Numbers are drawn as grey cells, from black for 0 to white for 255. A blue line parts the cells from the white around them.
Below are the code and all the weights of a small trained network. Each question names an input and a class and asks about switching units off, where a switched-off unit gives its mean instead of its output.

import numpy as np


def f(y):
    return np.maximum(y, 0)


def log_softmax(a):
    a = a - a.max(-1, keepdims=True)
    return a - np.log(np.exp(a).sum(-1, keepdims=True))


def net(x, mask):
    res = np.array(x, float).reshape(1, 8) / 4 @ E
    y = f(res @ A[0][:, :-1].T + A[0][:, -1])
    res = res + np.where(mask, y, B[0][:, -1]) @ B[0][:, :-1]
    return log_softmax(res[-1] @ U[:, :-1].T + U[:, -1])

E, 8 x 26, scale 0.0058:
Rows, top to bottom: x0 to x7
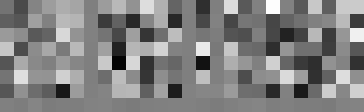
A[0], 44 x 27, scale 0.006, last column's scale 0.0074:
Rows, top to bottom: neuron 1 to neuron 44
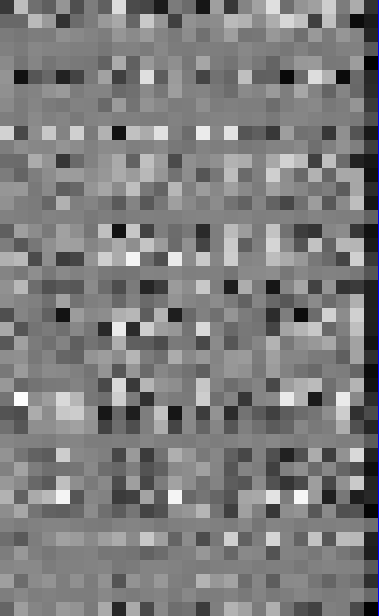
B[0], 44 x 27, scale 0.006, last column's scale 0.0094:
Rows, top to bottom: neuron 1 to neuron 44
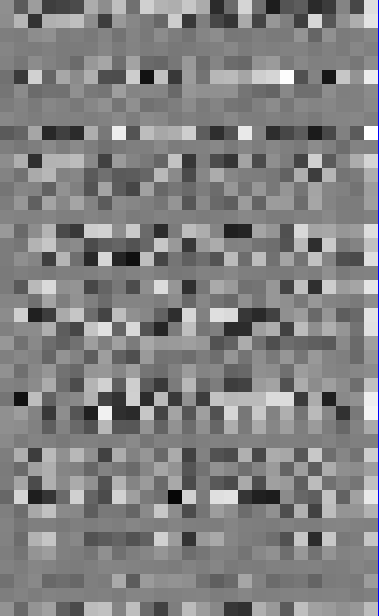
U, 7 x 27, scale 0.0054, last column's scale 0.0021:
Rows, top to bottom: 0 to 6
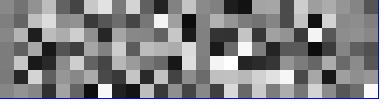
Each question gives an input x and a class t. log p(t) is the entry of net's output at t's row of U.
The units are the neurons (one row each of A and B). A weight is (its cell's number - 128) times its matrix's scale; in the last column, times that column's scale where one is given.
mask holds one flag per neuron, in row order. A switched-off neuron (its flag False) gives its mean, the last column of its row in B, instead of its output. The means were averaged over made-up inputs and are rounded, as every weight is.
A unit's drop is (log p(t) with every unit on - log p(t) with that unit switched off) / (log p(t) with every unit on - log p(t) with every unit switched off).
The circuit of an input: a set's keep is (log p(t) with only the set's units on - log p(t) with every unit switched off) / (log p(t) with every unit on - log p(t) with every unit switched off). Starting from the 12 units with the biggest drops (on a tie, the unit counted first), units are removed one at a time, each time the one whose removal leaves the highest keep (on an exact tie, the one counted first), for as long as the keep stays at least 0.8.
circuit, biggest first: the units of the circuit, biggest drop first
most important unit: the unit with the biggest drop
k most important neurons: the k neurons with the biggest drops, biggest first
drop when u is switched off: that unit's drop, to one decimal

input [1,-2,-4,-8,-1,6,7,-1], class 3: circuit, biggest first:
(neuron 1)
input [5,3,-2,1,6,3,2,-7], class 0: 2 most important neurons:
(neuron 17; neuron 44)
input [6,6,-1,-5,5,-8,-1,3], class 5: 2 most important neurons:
(neuron 6; neuron 10)
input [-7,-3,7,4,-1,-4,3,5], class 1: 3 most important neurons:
(neuron 21; neuron 37; neuron 2)
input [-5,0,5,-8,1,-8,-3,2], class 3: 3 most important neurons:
(neuron 1; neuron 29; neuron 25)
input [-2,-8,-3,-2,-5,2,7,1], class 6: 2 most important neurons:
(neuron 19; neuron 36)
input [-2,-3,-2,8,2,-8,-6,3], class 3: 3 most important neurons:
(neuron 10; neuron 29; neuron 42)
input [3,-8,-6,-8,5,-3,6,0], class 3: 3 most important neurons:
(neuron 1; neuron 30; neuron 25)
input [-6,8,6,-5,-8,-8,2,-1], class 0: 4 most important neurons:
(neuron 24; neuron 28; neuron 29; neuron 19)
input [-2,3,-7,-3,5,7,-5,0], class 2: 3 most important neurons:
(neuron 2; neuron 12; neuron 6)
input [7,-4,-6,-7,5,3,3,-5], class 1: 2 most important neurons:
(neuron 39; neuron 18)
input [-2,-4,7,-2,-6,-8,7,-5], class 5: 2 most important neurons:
(neuron 6; neuron 36)
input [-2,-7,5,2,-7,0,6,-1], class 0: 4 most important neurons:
(neuron 24; neuron 28; neuron 30; neuron 36)
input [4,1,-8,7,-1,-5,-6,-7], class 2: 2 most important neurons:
(neuron 2; neuron 12)
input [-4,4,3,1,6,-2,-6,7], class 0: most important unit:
neuron 17
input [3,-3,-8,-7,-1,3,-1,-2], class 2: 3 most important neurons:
(neuron 2; neuron 12; neuron 10)
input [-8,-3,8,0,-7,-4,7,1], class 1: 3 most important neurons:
(neuron 21; neuron 37; neuron 17)
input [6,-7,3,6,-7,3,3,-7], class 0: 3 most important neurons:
(neuron 24; neuron 28; neuron 30)
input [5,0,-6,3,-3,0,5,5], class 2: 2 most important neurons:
(neuron 2; neuron 12)
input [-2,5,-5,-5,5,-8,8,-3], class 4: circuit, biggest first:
(neuron 23)
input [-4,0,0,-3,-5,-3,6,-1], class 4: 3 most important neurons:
(neuron 23; neuron 17; neuron 44)
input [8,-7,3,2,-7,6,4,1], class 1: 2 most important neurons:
(neuron 39; neuron 18)
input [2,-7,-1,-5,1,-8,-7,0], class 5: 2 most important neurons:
(neuron 6; neuron 23)
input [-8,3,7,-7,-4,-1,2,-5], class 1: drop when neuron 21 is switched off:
1.3
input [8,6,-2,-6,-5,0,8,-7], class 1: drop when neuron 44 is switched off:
0.0
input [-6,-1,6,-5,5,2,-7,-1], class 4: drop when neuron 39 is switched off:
0.1
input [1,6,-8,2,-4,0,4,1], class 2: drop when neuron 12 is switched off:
0.4
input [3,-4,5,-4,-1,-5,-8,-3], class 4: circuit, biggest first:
(neuron 36)
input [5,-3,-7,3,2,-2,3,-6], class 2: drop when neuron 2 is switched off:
0.6
